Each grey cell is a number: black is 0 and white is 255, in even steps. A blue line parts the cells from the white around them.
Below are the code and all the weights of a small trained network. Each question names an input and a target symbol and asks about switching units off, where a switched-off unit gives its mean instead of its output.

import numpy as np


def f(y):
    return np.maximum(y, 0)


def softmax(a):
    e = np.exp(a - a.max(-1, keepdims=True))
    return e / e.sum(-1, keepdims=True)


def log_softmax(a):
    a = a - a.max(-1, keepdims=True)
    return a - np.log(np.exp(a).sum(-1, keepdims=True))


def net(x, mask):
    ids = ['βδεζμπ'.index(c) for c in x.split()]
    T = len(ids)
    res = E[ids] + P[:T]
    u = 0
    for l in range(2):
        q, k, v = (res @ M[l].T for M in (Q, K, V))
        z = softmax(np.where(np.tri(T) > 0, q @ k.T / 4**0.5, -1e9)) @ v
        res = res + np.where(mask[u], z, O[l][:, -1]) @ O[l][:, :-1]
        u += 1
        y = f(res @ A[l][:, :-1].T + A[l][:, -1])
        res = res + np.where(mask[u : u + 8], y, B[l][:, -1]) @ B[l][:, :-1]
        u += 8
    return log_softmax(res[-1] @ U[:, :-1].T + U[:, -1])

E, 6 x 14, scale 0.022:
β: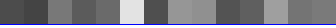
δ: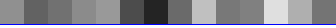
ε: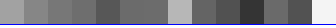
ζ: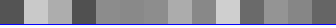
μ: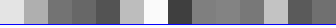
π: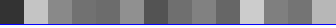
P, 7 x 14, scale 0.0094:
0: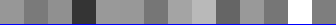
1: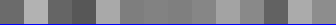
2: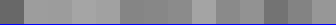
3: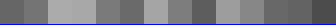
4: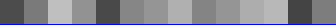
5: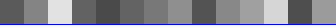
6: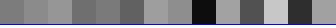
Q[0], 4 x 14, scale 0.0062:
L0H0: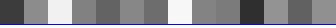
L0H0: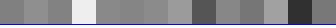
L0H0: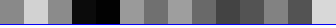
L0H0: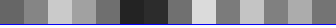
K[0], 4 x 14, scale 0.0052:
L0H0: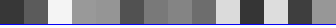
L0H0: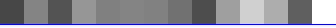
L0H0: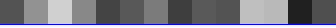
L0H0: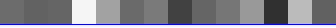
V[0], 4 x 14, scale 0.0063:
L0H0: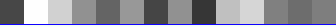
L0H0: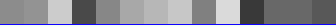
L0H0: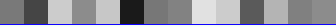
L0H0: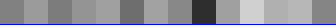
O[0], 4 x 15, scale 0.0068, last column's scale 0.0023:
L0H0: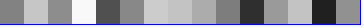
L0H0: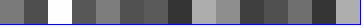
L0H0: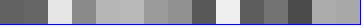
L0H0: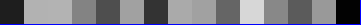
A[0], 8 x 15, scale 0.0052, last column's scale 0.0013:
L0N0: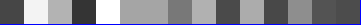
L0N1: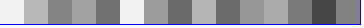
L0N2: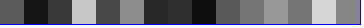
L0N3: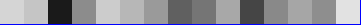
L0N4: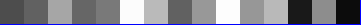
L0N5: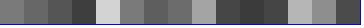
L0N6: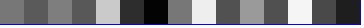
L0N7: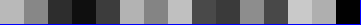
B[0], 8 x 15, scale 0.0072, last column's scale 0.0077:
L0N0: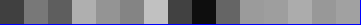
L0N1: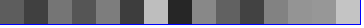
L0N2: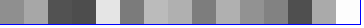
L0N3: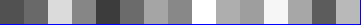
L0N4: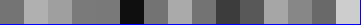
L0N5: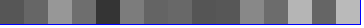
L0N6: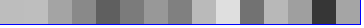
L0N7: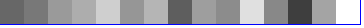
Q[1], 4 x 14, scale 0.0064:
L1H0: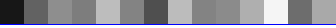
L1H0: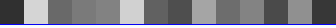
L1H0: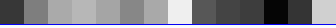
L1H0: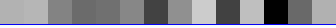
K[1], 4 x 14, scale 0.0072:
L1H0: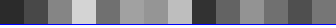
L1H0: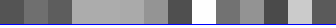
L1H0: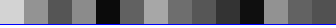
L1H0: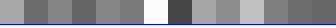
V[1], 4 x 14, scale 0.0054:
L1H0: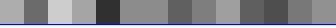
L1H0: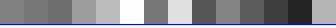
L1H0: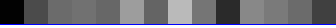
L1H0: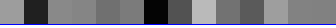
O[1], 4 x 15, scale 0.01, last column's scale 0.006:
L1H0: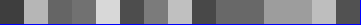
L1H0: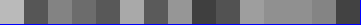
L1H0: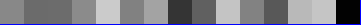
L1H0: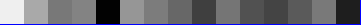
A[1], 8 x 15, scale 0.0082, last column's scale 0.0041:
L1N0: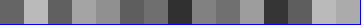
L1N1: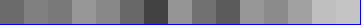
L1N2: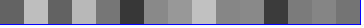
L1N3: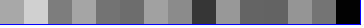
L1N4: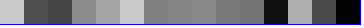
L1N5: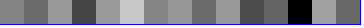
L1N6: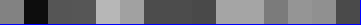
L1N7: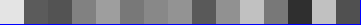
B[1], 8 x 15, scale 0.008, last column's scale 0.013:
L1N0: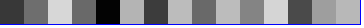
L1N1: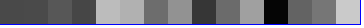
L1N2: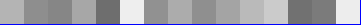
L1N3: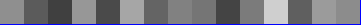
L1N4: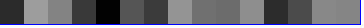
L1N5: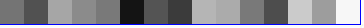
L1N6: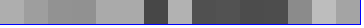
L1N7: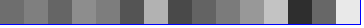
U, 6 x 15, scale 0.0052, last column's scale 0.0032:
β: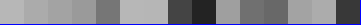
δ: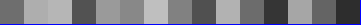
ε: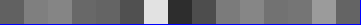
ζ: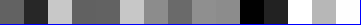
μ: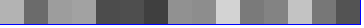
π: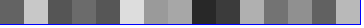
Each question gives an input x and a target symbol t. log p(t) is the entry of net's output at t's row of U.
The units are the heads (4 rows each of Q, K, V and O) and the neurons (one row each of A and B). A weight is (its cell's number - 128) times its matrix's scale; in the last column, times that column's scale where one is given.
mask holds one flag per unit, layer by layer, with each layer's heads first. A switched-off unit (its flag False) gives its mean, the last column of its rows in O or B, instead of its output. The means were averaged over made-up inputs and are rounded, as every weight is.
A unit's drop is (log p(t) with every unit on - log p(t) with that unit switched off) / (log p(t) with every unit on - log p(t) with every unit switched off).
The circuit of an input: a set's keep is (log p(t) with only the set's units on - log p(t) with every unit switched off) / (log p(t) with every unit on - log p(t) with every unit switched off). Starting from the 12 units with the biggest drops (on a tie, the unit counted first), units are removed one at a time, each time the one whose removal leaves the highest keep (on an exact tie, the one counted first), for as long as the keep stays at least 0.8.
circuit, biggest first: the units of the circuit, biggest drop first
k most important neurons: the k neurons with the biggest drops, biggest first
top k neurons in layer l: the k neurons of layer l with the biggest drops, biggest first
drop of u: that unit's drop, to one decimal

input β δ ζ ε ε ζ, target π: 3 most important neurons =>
L1N3, L1N5, L0N0
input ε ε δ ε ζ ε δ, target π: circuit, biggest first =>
L1H0, L0H0, L1N5
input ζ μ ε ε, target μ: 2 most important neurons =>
L0N1, L1N2
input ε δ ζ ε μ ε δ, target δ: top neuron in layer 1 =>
L1N5
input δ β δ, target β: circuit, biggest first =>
L1H0, L0H0, L1N6
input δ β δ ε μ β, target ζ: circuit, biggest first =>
L1H0, L1N7
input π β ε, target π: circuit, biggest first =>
L0H0, L1N5
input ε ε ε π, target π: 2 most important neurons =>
L1N2, L1N5
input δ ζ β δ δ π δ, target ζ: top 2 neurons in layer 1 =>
L1N6, L1N7
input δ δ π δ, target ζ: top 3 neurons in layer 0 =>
L0N0, L0N7, L0N6
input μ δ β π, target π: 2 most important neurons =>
L1N5, L1N2
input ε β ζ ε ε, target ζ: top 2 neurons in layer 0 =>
L0N7, L0N2
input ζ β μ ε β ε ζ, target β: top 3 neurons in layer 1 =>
L1N3, L1N5, L1N2
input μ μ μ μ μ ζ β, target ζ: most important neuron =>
L1N7
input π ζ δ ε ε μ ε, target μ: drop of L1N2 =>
0.2
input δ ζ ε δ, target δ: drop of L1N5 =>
0.1
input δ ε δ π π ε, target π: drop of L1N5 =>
0.2
